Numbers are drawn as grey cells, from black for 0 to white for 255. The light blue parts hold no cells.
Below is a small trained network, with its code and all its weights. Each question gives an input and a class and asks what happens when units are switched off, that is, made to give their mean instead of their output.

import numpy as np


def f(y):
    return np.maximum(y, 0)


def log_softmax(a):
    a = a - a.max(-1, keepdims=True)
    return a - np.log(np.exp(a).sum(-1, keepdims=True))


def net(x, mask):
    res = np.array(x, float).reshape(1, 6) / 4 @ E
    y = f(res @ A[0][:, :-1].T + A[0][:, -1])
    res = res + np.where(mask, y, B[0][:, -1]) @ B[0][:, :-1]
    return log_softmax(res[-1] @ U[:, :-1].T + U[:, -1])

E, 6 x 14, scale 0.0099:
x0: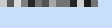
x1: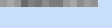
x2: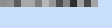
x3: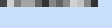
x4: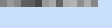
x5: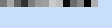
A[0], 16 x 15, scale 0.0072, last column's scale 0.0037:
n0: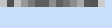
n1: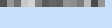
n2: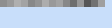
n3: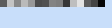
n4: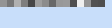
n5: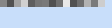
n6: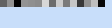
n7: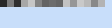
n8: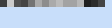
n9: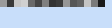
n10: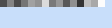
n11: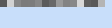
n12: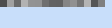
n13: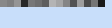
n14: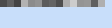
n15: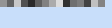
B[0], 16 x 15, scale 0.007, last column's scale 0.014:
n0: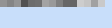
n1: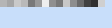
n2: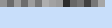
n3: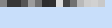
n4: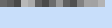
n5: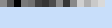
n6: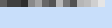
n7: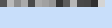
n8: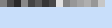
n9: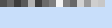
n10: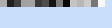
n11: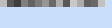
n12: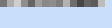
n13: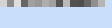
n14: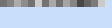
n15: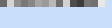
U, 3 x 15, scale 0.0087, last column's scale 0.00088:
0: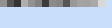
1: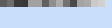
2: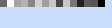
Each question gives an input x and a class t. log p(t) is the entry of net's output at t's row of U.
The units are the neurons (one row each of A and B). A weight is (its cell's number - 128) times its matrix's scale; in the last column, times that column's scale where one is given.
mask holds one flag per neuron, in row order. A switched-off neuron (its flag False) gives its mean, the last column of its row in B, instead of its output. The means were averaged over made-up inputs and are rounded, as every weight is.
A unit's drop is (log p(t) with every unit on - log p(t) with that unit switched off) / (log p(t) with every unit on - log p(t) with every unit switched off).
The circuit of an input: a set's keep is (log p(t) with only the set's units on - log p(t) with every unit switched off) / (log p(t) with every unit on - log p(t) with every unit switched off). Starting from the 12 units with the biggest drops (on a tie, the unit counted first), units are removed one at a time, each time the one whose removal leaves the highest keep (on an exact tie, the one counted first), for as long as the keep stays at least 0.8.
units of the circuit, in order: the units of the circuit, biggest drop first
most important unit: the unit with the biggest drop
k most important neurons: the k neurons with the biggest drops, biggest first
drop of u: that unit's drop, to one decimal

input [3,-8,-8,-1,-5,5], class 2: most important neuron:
n15
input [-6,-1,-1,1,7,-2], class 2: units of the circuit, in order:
n7, n1
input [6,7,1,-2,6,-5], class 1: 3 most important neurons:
n10, n9, n0
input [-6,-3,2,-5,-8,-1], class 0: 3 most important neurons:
n10, n15, n9
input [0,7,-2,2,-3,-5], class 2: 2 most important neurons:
n10, n1
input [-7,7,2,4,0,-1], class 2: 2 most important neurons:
n1, n7
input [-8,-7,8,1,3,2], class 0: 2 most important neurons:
n10, n7
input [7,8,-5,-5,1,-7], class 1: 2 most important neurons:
n9, n10
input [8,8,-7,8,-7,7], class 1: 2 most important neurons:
n15, n10
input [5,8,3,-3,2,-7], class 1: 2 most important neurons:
n9, n10
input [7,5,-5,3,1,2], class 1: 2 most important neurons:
n10, n15
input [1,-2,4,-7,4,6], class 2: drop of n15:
0.3
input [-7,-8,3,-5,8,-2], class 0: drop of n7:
0.1
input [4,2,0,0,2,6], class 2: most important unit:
n15
